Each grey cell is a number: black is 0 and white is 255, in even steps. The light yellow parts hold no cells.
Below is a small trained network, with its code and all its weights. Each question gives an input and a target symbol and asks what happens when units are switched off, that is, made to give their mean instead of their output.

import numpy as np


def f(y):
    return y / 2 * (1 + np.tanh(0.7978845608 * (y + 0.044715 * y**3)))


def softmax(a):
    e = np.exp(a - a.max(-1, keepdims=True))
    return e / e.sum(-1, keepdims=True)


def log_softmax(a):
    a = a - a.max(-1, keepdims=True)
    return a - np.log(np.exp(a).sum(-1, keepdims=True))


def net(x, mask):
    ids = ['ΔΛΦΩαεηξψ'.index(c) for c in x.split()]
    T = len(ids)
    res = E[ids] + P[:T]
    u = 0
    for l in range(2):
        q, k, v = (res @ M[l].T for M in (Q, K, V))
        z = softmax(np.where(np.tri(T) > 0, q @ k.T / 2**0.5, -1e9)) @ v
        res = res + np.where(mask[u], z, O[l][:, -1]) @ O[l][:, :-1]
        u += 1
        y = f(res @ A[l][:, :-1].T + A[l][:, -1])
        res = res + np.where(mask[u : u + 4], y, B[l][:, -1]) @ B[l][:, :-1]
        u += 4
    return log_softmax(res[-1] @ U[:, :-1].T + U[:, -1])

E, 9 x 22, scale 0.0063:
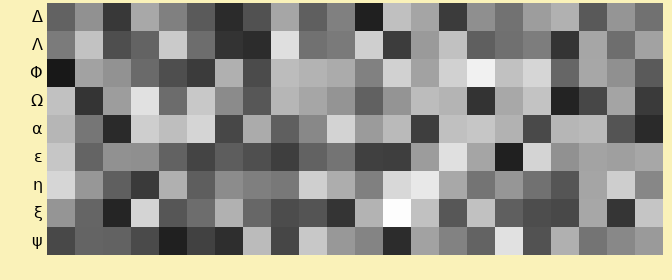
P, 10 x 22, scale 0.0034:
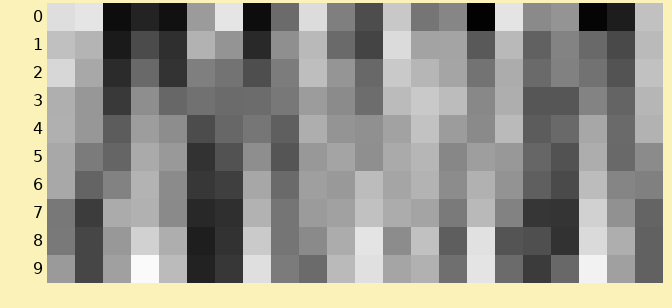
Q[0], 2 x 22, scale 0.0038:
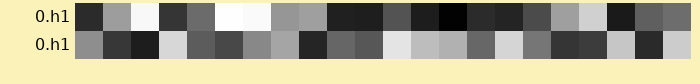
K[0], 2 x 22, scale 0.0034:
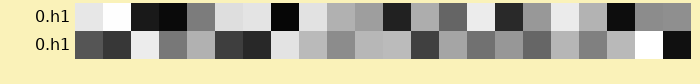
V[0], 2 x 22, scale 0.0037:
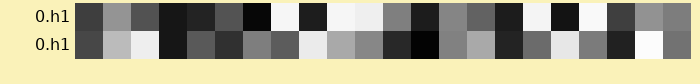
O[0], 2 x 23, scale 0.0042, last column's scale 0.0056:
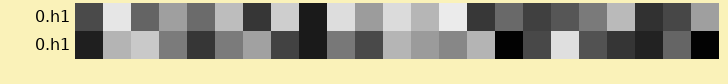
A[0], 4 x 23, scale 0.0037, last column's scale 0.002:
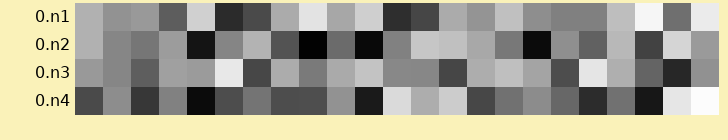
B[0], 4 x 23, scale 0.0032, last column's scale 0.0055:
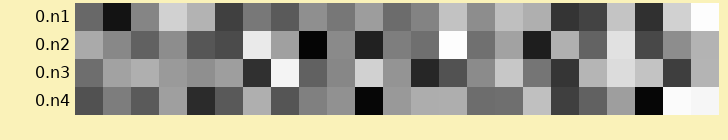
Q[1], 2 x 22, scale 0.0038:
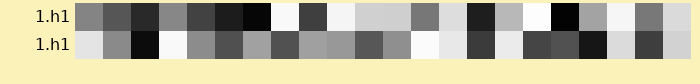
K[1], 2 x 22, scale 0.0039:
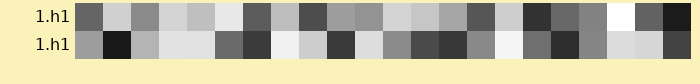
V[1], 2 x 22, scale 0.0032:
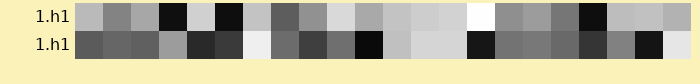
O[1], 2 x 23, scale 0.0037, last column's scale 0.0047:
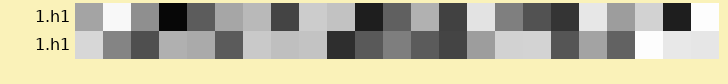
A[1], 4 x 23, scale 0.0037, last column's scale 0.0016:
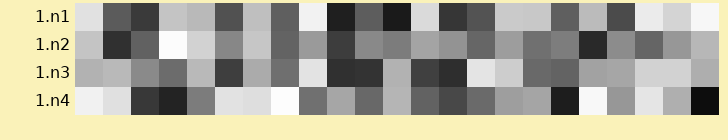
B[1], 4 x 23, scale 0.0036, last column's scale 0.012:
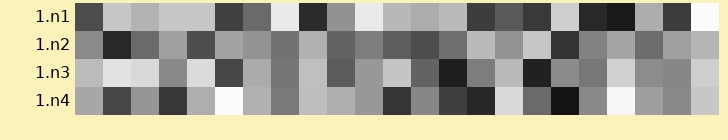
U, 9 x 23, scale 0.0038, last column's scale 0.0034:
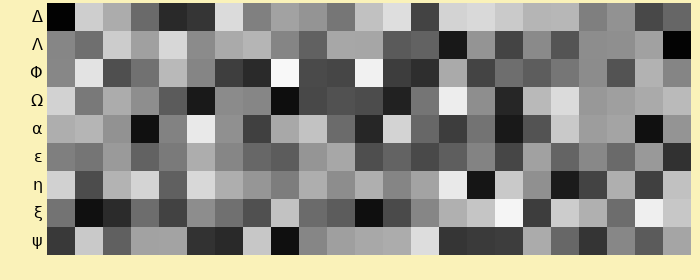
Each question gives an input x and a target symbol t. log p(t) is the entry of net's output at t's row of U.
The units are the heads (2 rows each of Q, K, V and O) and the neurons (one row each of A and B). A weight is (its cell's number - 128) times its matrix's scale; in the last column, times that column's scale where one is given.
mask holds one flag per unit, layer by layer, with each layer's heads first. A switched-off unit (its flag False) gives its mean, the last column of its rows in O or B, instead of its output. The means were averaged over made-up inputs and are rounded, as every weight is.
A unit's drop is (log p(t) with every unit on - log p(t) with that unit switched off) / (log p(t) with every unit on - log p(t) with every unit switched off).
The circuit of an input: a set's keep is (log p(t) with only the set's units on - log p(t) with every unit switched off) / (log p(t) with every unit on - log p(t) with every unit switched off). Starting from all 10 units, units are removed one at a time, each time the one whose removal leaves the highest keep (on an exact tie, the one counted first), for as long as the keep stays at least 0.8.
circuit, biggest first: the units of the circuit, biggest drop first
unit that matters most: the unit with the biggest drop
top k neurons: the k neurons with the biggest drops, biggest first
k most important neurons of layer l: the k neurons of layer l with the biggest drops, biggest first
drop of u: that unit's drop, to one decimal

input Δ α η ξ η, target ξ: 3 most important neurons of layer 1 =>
(1.n1, 1.n3, 1.n2)
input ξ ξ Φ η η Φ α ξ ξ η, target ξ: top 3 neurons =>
(0.n3, 0.n1, 1.n1)
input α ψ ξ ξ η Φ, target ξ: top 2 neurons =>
(1.n1, 0.n3)
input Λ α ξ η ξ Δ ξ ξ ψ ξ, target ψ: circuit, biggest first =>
(1.h1, 0.h1, 0.n3)
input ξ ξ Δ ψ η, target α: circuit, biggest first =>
(1.h1, 1.n4, 0.h1)
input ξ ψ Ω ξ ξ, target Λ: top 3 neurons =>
(1.n1, 1.n3, 1.n4)
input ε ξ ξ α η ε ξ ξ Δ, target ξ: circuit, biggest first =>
(1.h1, 1.n1, 0.n3, 1.n3)
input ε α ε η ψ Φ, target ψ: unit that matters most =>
1.h1
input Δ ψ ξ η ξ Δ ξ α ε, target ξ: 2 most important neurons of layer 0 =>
(0.n1, 0.n3)
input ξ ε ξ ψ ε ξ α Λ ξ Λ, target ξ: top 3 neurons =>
(1.n1, 0.n1, 0.n3)
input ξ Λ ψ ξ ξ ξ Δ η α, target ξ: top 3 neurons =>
(1.n1, 0.n1, 1.n3)
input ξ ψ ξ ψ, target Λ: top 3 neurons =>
(0.n2, 1.n1, 1.n4)
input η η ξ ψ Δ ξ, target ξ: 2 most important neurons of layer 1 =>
(1.n1, 1.n2)
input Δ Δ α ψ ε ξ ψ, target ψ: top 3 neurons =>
(0.n3, 1.n4, 1.n2)
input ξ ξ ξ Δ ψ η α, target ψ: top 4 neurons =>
(0.n3, 1.n4, 0.n4, 1.n2)
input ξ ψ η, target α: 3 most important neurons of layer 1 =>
(1.n4, 1.n2, 1.n1)
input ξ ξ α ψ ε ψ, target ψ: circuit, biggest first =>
(1.h1, 0.h1)
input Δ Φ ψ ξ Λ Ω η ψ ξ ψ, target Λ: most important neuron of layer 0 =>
(0.n2)
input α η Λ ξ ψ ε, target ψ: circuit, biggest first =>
(1.h1, 0.h1, 0.n3)
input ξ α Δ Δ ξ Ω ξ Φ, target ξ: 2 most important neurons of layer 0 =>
(0.n1, 0.n3)
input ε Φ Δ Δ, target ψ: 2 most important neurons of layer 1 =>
(1.n4, 1.n1)
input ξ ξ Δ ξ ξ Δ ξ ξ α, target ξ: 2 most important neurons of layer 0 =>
(0.n1, 0.n3)
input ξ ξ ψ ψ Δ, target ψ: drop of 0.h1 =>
0.0
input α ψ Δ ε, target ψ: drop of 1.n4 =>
0.2
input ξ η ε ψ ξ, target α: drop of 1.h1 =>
1.3
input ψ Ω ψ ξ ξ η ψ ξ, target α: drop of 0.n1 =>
0.5
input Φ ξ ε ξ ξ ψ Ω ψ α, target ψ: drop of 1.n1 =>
-0.3
